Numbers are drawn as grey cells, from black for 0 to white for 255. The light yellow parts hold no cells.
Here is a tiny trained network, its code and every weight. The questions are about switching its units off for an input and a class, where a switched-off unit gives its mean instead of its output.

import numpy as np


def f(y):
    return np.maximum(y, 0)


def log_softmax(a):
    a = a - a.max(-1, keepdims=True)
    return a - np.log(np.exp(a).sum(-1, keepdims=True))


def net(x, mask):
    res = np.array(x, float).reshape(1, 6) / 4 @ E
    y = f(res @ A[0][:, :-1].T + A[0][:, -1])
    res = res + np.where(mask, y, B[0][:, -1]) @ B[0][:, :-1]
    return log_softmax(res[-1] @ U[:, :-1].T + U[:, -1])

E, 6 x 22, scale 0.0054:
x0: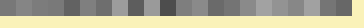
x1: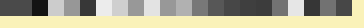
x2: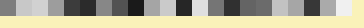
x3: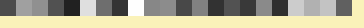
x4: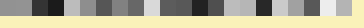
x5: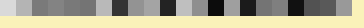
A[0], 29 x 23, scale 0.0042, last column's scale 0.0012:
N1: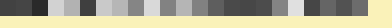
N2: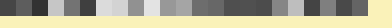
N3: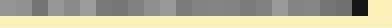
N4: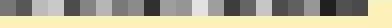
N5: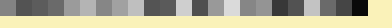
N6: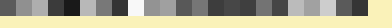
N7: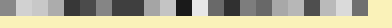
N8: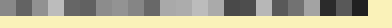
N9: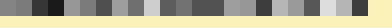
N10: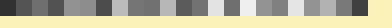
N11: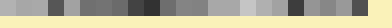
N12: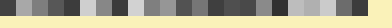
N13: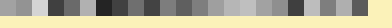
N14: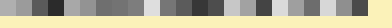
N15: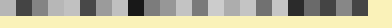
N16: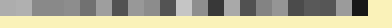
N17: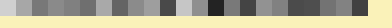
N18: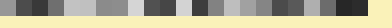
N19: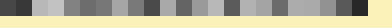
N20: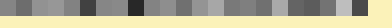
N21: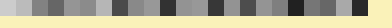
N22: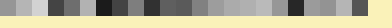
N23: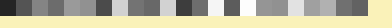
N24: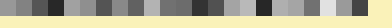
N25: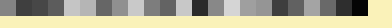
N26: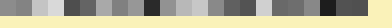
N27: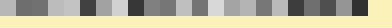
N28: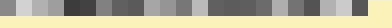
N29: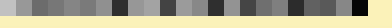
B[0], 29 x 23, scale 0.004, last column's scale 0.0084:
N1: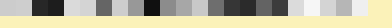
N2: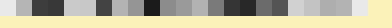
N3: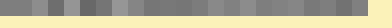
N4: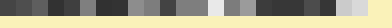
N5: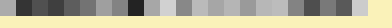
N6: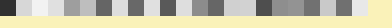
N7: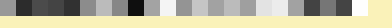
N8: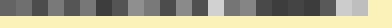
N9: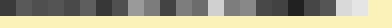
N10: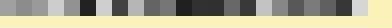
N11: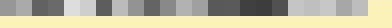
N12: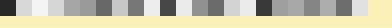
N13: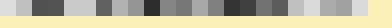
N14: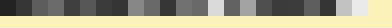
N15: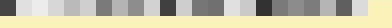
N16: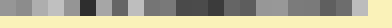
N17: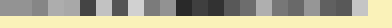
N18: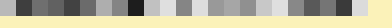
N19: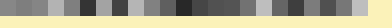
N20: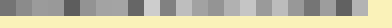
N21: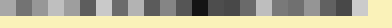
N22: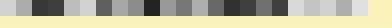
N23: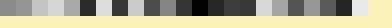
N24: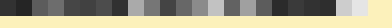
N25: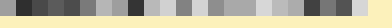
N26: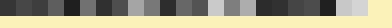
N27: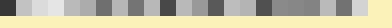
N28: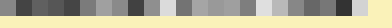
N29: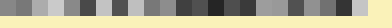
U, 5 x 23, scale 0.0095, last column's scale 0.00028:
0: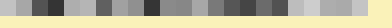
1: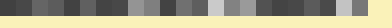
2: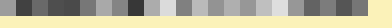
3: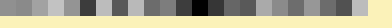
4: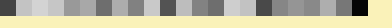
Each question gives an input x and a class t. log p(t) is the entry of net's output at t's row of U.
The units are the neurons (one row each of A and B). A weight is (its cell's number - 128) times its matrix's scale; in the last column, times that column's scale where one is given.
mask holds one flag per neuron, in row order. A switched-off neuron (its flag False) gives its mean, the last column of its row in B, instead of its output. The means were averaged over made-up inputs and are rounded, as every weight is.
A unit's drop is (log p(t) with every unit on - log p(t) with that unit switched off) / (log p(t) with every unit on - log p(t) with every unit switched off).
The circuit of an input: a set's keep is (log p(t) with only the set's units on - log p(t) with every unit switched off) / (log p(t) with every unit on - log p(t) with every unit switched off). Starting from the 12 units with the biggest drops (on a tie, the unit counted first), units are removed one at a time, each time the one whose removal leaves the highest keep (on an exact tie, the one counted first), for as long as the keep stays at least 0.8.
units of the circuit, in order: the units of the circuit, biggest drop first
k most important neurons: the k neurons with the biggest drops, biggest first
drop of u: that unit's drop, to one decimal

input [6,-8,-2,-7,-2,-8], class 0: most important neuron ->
[N22]
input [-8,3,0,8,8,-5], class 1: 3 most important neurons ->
[N24 N14 N9]
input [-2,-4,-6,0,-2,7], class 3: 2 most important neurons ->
[N21 N7]
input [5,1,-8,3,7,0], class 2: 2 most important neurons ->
[N18 N25]
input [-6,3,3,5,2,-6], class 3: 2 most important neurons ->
[N23 N10]
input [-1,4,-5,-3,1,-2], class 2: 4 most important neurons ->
[N18 N25 N22 N13]
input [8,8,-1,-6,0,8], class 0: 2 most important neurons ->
[N1 N2]
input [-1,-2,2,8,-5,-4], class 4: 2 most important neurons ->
[N6 N12]
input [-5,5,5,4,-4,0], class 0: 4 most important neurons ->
[N1 N2 N18 N25]
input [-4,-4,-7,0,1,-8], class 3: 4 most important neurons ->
[N23 N10 N7 N19]
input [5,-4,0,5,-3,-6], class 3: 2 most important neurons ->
[N23 N10]
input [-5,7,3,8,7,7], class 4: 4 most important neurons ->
[N6 N12 N22 N13]
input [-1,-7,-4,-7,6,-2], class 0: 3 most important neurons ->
[N22 N13 N11]
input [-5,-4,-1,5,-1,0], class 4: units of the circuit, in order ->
[N6]
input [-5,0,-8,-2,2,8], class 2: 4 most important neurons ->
[N18 N25 N5 N23]
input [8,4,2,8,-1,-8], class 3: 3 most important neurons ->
[N23 N10 N19]
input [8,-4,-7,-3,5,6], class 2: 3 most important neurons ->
[N18 N25 N5]
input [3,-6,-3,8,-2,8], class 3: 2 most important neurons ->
[N21 N29]
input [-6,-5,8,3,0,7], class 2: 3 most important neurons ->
[N7 N28 N23]
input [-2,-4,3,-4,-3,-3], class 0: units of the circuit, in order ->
[N11]
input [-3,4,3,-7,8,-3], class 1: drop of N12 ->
0.1
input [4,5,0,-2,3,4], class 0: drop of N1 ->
0.5
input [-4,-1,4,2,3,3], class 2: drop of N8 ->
0.1
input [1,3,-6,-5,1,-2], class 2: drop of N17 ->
0.0
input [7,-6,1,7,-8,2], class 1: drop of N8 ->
0.2
